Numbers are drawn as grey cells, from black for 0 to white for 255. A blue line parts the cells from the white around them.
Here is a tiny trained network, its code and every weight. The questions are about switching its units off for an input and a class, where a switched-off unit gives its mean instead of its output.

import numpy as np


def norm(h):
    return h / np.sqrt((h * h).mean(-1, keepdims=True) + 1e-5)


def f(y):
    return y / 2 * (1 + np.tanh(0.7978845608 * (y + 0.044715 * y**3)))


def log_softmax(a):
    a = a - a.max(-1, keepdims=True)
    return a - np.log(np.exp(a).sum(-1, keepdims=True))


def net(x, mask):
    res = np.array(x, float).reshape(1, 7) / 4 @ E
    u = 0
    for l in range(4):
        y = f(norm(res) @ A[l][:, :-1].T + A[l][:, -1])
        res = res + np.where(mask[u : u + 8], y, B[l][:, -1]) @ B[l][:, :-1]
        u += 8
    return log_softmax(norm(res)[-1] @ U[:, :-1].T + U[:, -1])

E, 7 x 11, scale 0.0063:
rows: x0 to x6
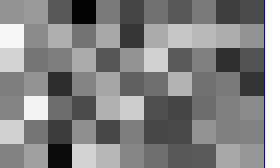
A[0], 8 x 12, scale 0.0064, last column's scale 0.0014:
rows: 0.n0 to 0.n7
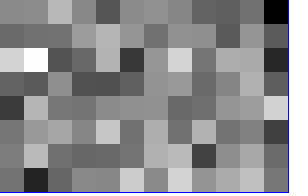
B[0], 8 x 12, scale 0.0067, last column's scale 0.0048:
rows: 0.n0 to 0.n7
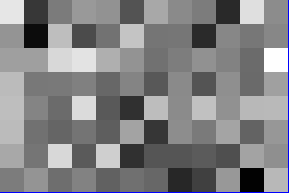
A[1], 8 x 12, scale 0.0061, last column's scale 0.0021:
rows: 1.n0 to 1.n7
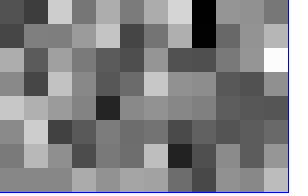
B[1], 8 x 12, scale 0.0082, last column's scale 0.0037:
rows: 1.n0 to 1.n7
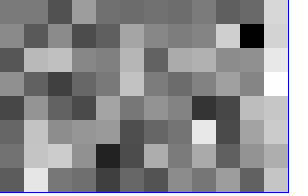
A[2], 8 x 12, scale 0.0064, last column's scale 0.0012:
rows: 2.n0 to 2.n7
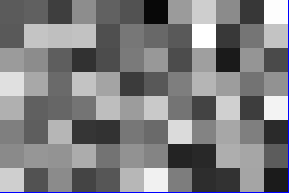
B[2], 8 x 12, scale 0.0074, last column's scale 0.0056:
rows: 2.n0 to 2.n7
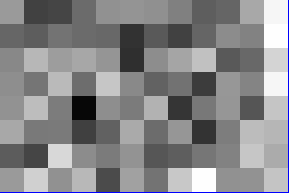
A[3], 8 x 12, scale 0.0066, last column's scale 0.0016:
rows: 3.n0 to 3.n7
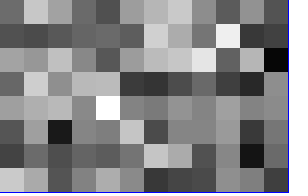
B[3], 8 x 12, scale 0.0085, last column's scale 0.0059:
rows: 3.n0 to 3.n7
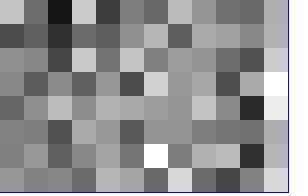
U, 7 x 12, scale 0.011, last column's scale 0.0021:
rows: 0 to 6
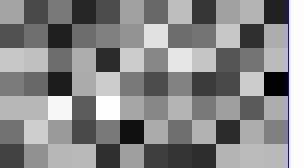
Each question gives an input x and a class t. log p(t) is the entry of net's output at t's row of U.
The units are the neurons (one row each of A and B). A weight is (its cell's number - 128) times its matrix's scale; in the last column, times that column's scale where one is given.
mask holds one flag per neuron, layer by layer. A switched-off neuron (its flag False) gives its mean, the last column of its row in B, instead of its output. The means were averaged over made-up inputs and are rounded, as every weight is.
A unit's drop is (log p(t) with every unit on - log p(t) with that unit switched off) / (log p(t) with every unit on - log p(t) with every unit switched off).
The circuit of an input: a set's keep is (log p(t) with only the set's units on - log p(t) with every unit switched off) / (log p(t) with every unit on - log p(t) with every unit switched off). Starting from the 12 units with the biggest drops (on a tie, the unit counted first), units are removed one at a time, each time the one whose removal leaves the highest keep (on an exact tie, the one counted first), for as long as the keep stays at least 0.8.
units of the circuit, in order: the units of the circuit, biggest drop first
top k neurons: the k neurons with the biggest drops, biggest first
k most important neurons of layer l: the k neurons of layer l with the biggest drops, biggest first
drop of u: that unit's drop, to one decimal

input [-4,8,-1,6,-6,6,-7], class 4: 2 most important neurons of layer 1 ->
[1.n1, 1.n7]
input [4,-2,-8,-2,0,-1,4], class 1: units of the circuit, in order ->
[1.n1]
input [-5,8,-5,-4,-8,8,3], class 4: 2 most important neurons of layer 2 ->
[2.n3, 2.n1]
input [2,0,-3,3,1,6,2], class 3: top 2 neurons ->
[2.n0, 2.n1]
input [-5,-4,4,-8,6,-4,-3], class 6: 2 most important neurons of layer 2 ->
[2.n1, 2.n6]
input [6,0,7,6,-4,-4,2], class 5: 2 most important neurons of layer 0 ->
[0.n4, 0.n1]
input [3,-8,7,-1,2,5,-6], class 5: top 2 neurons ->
[1.n5, 2.n1]
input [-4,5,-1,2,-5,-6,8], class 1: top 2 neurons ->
[1.n1, 3.n1]
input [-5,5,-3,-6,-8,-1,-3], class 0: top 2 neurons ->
[2.n5, 0.n2]
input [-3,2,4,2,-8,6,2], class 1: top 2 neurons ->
[1.n5, 0.n2]
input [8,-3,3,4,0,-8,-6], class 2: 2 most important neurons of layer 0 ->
[0.n7, 0.n0]
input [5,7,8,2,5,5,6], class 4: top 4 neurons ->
[0.n2, 2.n3, 3.n4, 3.n7]
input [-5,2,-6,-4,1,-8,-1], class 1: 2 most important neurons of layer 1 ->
[1.n1, 1.n0]
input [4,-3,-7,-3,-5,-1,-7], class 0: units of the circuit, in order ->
[2.n5]
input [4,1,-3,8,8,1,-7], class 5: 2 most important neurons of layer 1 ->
[1.n5, 1.n6]
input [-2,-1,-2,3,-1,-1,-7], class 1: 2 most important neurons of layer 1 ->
[1.n0, 1.n3]
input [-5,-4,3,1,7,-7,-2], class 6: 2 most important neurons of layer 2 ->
[2.n6, 2.n2]
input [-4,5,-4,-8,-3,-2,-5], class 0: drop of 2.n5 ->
0.3
